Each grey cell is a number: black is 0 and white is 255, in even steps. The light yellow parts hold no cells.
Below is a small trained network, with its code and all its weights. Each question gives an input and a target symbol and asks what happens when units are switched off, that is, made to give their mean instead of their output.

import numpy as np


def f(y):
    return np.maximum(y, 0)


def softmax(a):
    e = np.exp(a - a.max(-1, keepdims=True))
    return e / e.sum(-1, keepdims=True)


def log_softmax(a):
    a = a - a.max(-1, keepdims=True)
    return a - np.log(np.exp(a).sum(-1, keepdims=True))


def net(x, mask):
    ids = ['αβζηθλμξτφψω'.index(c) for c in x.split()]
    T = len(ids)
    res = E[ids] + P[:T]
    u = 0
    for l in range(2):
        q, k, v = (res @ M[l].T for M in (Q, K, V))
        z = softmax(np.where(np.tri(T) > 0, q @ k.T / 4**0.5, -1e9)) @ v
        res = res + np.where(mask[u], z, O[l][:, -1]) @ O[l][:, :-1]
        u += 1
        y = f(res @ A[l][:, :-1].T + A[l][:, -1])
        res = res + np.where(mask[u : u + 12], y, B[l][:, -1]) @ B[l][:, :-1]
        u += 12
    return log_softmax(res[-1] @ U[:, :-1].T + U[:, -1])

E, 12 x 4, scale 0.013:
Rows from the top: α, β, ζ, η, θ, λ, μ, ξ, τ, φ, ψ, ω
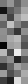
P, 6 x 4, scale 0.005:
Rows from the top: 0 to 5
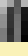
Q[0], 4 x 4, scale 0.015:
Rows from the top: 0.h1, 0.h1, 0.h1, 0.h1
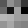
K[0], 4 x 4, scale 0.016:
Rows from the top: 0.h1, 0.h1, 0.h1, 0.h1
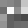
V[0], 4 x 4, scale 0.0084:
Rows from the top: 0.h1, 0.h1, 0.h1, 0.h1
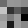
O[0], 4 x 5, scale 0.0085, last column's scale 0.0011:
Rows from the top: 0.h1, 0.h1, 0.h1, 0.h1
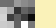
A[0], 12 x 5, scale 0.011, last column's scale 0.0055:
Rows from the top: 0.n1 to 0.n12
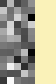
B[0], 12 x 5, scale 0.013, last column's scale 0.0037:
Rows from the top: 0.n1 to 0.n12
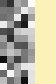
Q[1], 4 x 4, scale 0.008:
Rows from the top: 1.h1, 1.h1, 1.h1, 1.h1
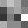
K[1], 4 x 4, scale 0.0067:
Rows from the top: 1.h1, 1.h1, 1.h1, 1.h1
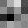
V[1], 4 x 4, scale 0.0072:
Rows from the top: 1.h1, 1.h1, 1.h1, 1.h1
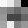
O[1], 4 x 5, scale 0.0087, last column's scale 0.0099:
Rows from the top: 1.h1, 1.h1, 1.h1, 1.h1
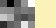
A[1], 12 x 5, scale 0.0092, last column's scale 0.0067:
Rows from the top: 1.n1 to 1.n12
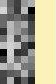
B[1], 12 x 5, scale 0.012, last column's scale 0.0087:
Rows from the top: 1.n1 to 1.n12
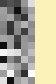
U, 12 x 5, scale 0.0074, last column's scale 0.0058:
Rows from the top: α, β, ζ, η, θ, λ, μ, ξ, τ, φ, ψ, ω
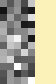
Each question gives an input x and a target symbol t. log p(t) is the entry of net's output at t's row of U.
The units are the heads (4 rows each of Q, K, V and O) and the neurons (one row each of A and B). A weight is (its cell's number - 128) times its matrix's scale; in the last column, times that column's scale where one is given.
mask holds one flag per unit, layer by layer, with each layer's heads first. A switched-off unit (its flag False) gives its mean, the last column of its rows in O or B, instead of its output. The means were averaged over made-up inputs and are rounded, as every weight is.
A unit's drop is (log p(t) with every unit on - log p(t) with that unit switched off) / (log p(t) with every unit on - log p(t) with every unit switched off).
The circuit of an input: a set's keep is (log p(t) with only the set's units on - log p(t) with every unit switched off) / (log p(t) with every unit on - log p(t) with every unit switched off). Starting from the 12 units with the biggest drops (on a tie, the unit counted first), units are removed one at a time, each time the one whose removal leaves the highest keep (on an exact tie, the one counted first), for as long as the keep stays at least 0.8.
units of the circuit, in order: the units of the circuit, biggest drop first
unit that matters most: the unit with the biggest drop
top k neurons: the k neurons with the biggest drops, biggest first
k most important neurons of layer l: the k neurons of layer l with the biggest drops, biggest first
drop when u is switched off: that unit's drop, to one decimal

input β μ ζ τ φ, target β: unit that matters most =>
0.h1
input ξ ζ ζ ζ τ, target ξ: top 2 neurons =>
[0.n9, 1.n12]
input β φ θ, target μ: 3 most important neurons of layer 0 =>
[0.n10, 0.n11, 0.n6]
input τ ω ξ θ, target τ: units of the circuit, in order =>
[0.n9, 1.h1, 0.h1]
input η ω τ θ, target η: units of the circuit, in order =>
[0.h1, 1.h1]
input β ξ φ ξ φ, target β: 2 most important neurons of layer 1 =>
[1.n5, 1.n10]
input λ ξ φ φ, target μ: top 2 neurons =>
[0.n4, 0.n10]
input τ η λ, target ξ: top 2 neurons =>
[0.n10, 1.n11]
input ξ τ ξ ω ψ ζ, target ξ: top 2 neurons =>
[0.n2, 0.n12]
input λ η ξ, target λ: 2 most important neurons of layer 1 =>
[1.n10, 1.n1]
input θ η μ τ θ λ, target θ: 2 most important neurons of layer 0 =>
[0.n4, 0.n10]
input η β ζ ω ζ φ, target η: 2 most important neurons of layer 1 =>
[1.n3, 1.n9]
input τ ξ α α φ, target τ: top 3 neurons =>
[0.n5, 0.n10, 0.n11]
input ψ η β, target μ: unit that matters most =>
0.n11
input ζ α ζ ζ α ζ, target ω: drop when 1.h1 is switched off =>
0.2
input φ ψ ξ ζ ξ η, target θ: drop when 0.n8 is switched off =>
0.0
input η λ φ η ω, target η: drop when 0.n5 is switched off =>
0.1
